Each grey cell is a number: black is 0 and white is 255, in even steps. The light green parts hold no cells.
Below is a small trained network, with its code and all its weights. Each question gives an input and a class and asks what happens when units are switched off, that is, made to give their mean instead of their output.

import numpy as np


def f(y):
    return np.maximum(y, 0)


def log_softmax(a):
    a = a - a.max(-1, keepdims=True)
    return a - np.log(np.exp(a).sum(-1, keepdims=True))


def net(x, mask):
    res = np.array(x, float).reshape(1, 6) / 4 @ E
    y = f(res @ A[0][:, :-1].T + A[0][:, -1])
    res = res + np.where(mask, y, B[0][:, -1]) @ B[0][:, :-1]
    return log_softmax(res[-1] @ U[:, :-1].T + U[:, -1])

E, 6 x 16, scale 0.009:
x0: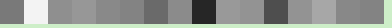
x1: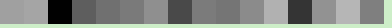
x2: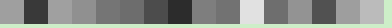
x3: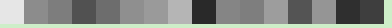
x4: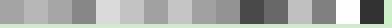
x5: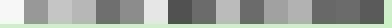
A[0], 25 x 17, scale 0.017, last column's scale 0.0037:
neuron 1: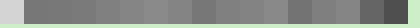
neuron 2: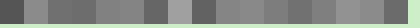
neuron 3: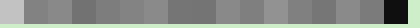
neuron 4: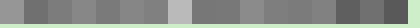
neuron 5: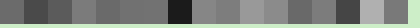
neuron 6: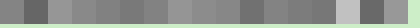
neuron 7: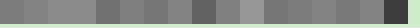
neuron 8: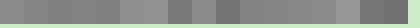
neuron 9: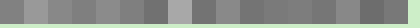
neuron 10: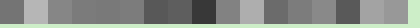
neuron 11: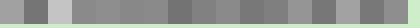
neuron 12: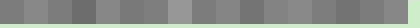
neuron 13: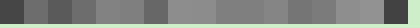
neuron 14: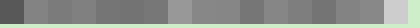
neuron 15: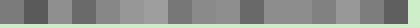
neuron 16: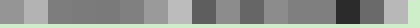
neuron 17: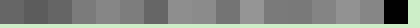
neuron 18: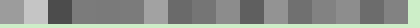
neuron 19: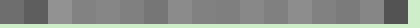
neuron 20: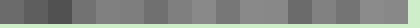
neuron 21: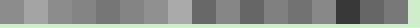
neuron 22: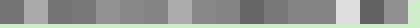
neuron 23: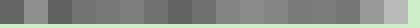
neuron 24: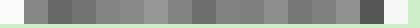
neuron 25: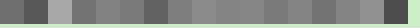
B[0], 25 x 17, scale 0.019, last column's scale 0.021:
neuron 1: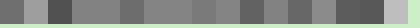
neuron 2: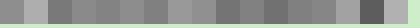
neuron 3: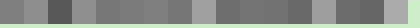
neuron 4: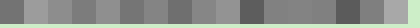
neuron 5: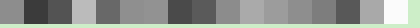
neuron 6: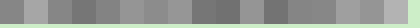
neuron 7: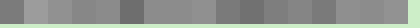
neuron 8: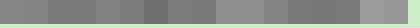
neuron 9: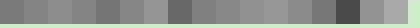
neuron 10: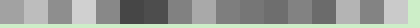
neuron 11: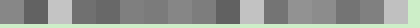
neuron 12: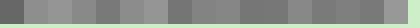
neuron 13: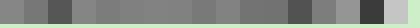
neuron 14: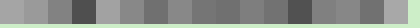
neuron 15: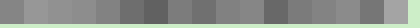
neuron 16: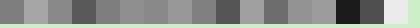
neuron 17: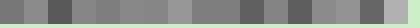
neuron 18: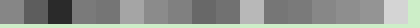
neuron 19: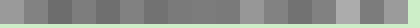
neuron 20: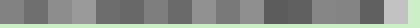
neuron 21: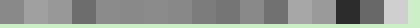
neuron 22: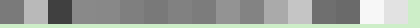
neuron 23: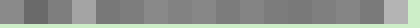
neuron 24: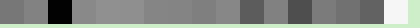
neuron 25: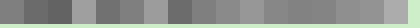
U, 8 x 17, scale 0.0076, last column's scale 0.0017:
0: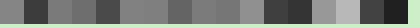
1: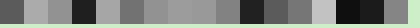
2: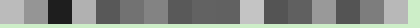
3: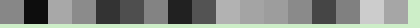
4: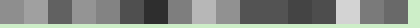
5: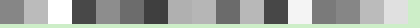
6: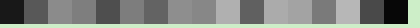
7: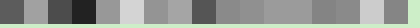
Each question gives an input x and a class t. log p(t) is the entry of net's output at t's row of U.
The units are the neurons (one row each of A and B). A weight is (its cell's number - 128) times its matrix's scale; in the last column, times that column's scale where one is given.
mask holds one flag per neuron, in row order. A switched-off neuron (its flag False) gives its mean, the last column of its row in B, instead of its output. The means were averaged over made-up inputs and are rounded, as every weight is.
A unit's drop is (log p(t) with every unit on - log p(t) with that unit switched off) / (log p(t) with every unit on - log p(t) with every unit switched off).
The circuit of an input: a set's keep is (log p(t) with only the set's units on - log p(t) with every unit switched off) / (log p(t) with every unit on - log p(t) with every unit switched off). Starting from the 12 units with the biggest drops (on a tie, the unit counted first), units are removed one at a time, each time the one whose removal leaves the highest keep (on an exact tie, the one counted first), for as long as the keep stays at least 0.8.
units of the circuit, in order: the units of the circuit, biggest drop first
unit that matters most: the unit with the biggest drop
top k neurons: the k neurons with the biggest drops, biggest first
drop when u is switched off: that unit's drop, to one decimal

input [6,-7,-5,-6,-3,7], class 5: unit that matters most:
neuron 24
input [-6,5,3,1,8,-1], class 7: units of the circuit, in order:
[neuron 22; neuron 5; neuron 10]
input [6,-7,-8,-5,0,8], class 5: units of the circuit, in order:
[neuron 24; neuron 11; neuron 13]
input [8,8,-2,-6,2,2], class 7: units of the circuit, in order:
[neuron 22; neuron 5; neuron 20]
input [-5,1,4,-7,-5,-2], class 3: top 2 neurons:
[neuron 5; neuron 24]
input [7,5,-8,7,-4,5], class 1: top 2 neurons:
[neuron 16; neuron 21]
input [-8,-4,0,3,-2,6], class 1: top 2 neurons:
[neuron 18; neuron 22]
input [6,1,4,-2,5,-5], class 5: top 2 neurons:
[neuron 24; neuron 5]
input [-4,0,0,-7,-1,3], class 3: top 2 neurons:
[neuron 24; neuron 16]
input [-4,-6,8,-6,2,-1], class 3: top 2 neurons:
[neuron 24; neuron 16]
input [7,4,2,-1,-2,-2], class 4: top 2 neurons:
[neuron 10; neuron 16]
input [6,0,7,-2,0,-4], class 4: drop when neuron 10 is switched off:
0.2
